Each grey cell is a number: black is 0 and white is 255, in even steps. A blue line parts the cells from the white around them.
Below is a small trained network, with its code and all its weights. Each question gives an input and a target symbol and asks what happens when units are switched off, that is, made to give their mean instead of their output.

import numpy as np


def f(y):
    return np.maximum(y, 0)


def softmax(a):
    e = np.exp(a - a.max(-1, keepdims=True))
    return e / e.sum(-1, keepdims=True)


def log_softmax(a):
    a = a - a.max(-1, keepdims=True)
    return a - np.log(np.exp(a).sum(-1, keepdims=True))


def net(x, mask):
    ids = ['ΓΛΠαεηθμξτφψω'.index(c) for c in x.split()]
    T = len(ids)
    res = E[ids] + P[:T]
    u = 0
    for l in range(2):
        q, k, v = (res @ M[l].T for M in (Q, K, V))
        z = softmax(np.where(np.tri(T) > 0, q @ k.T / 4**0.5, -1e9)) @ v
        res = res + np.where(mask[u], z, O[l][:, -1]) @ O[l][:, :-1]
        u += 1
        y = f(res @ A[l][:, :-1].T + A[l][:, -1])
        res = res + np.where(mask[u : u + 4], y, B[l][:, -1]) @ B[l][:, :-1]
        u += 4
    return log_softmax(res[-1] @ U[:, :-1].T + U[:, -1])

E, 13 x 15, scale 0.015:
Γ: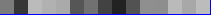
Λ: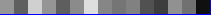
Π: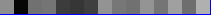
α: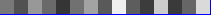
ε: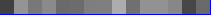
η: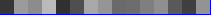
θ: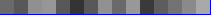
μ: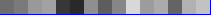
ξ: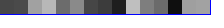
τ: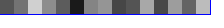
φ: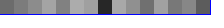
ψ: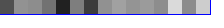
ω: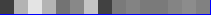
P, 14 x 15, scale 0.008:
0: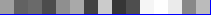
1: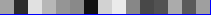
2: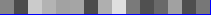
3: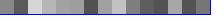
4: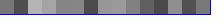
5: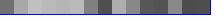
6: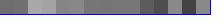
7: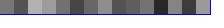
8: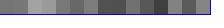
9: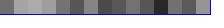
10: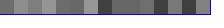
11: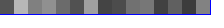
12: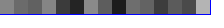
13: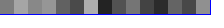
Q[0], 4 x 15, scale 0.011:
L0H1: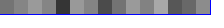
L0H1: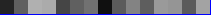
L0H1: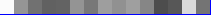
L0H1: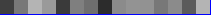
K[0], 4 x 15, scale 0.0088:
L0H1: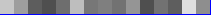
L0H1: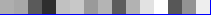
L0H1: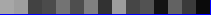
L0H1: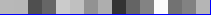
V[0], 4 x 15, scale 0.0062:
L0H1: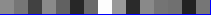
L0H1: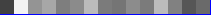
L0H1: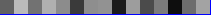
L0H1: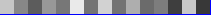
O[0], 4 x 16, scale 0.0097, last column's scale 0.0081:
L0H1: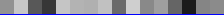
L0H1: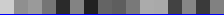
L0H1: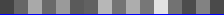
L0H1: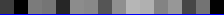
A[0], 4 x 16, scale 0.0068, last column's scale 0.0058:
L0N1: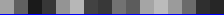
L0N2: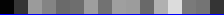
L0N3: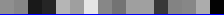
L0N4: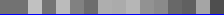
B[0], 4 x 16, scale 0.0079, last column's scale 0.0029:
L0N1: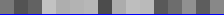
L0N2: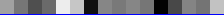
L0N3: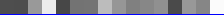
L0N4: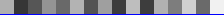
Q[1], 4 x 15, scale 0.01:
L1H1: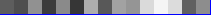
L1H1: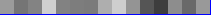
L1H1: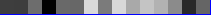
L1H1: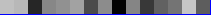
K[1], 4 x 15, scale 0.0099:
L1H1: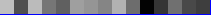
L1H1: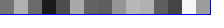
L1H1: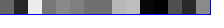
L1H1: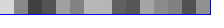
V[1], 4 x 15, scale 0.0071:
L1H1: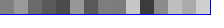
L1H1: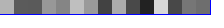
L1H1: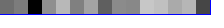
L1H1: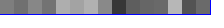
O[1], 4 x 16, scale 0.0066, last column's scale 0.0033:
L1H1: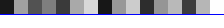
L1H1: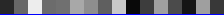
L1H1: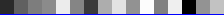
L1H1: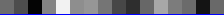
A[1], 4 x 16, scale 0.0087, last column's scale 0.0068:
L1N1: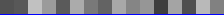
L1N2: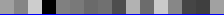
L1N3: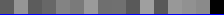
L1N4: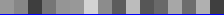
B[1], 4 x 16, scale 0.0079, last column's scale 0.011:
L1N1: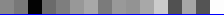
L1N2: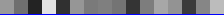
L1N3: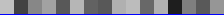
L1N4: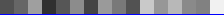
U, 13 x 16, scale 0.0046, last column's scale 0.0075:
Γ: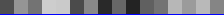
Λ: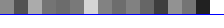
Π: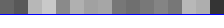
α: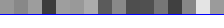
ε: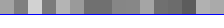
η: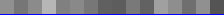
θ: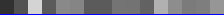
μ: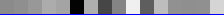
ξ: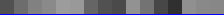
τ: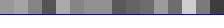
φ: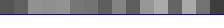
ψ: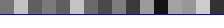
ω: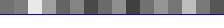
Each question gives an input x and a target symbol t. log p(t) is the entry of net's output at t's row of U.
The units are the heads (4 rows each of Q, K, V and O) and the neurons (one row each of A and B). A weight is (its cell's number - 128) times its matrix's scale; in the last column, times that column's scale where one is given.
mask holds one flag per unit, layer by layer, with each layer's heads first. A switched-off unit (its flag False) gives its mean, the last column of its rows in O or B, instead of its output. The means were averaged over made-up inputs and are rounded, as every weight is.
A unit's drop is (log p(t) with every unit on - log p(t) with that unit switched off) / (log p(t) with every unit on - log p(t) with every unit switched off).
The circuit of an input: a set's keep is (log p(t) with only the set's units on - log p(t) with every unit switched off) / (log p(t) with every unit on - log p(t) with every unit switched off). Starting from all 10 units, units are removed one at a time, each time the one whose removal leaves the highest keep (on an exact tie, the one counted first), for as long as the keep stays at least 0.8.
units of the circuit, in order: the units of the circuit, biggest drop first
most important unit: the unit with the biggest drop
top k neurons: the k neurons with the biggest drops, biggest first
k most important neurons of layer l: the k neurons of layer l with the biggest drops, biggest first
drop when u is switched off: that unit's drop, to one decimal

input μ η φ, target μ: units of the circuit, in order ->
L1H1, L0H1, L1N4
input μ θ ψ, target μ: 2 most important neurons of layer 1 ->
L1N4, L1N1
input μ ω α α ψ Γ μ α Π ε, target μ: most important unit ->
L1H1
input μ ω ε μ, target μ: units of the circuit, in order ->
L1H1, L0H1, L1N4
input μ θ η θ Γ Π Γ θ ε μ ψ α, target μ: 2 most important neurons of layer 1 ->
L1N4, L1N2
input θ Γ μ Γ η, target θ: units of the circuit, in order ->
L0H1, L1N4, L1H1, L0N4
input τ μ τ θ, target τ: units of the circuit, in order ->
L1H1, L0H1
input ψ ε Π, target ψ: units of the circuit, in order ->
L0H1, L1H1
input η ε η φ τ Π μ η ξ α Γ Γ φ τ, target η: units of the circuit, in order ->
L0H1, L1N2
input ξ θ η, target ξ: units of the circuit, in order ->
L0N2, L0H1
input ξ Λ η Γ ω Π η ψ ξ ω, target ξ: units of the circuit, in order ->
L0H1, L0N2
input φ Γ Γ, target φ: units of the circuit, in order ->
L1N1, L1H1, L0H1
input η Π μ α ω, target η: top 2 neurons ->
L1N2, L0N4
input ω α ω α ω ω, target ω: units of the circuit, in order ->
L0H1
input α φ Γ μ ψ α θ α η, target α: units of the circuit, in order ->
L1H1, L0H1
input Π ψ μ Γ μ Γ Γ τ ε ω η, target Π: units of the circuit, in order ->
L0N3, L0H1
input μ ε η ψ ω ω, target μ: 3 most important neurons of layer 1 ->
L1N4, L1N1, L1N2
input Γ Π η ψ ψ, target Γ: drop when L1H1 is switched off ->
0.3
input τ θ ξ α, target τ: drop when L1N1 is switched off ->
-0.1
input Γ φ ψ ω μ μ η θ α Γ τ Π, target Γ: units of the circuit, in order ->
L0H1
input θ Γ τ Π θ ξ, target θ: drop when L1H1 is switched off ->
0.4
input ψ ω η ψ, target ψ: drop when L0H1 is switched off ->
0.4
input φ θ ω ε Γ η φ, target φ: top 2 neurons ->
L1N1, L0N1
